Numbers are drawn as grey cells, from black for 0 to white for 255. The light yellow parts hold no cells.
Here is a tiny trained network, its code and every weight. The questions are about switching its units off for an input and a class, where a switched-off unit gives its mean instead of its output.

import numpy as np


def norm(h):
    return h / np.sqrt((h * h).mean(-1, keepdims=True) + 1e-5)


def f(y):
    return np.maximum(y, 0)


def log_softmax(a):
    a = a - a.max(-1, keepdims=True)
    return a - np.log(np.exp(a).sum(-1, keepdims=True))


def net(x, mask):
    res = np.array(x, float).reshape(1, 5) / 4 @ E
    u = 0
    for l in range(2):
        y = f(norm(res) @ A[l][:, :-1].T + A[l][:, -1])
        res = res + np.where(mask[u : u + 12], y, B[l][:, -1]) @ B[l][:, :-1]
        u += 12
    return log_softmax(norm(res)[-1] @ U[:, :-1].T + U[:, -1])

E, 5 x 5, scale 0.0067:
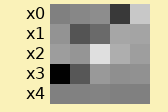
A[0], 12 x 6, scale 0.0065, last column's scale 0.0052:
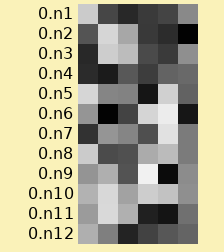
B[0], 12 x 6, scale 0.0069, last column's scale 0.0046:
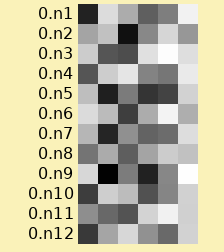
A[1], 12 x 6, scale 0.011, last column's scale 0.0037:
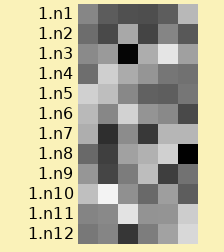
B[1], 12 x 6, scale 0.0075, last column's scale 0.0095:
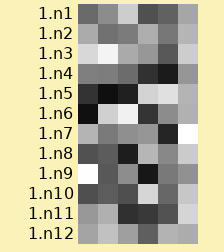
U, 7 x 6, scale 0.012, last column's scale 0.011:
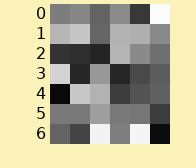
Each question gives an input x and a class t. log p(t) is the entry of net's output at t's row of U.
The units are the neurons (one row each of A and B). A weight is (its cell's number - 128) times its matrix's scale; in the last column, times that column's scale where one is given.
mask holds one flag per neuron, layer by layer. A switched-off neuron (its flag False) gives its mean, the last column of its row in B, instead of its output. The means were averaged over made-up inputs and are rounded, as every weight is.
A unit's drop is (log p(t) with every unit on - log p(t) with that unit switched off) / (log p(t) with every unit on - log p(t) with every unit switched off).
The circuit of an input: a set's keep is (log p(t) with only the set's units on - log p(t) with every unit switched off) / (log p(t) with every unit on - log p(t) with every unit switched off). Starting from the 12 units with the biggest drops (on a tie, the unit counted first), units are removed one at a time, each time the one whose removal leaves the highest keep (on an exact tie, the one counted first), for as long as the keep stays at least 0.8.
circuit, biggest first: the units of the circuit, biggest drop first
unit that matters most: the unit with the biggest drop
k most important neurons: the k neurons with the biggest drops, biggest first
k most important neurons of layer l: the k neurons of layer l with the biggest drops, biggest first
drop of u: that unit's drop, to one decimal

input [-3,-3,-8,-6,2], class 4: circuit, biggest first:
(0.n1; 0.n12)
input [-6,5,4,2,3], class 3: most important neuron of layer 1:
(1.n9)
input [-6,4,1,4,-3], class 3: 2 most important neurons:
(1.n9; 0.n9)
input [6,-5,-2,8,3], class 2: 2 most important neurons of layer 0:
(0.n3; 0.n9)
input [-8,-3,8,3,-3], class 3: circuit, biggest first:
(1.n9; 0.n9)
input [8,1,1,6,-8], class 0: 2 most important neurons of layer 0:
(0.n9; 0.n10)
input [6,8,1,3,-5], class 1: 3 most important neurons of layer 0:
(0.n6; 0.n9; 0.n8)
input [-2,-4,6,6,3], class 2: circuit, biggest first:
(1.n8; 0.n3)
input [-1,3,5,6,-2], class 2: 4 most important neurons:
(1.n8; 0.n4; 1.n3; 0.n1)
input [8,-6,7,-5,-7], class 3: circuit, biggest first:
(0.n5; 1.n3)
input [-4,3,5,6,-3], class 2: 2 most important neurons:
(1.n8; 0.n4)
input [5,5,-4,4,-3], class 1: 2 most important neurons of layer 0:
(0.n6; 0.n9)
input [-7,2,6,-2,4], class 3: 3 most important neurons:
(0.n9; 0.n1; 0.n4)
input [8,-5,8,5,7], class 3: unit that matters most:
0.n7
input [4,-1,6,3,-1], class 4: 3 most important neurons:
(1.n6; 0.n9; 0.n10)
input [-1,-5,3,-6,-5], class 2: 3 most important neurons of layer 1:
(1.n5; 1.n10; 1.n3)
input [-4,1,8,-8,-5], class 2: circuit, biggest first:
(1.n5; 1.n10; 1.n3)
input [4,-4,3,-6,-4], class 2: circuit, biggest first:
(1.n5; 1.n10)
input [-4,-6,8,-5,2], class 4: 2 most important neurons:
(1.n6; 0.n10)
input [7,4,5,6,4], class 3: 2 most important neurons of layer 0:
(0.n7; 0.n11)
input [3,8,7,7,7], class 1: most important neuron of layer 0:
(0.n6)
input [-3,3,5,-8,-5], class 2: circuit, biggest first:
(1.n5; 0.n3; 1.n3)
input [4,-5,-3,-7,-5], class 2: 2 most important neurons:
(1.n5; 0.n5)
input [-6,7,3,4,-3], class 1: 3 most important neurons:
(0.n6; 0.n5; 0.n7)
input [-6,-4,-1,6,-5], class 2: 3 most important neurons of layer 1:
(1.n8; 1.n3; 1.n7)
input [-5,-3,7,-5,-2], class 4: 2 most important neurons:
(1.n6; 0.n10)
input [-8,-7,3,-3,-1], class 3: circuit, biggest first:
(0.n9)
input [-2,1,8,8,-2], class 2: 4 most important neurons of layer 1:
(1.n8; 1.n3; 1.n7; 1.n1)
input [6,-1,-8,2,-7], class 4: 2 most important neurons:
(0.n9; 0.n4)
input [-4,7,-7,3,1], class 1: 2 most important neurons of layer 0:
(0.n6; 0.n10)
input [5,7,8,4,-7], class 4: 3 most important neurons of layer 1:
(1.n6; 1.n5; 1.n11)
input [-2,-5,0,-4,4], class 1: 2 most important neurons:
(0.n11; 0.n2)
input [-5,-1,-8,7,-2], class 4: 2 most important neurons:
(1.n5; 0.n11)
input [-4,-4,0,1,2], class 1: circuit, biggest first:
(0.n3)
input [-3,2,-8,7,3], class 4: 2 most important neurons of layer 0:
(0.n11; 0.n9)
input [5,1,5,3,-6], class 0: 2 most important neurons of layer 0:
(0.n9; 0.n4)
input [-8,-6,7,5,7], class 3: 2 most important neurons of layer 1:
(1.n9; 1.n10)
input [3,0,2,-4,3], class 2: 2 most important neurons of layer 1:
(1.n5; 1.n10)
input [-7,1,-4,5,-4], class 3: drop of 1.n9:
0.3
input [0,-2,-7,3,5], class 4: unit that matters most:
1.n7
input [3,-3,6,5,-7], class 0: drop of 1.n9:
-0.1
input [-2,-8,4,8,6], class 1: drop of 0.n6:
-0.1
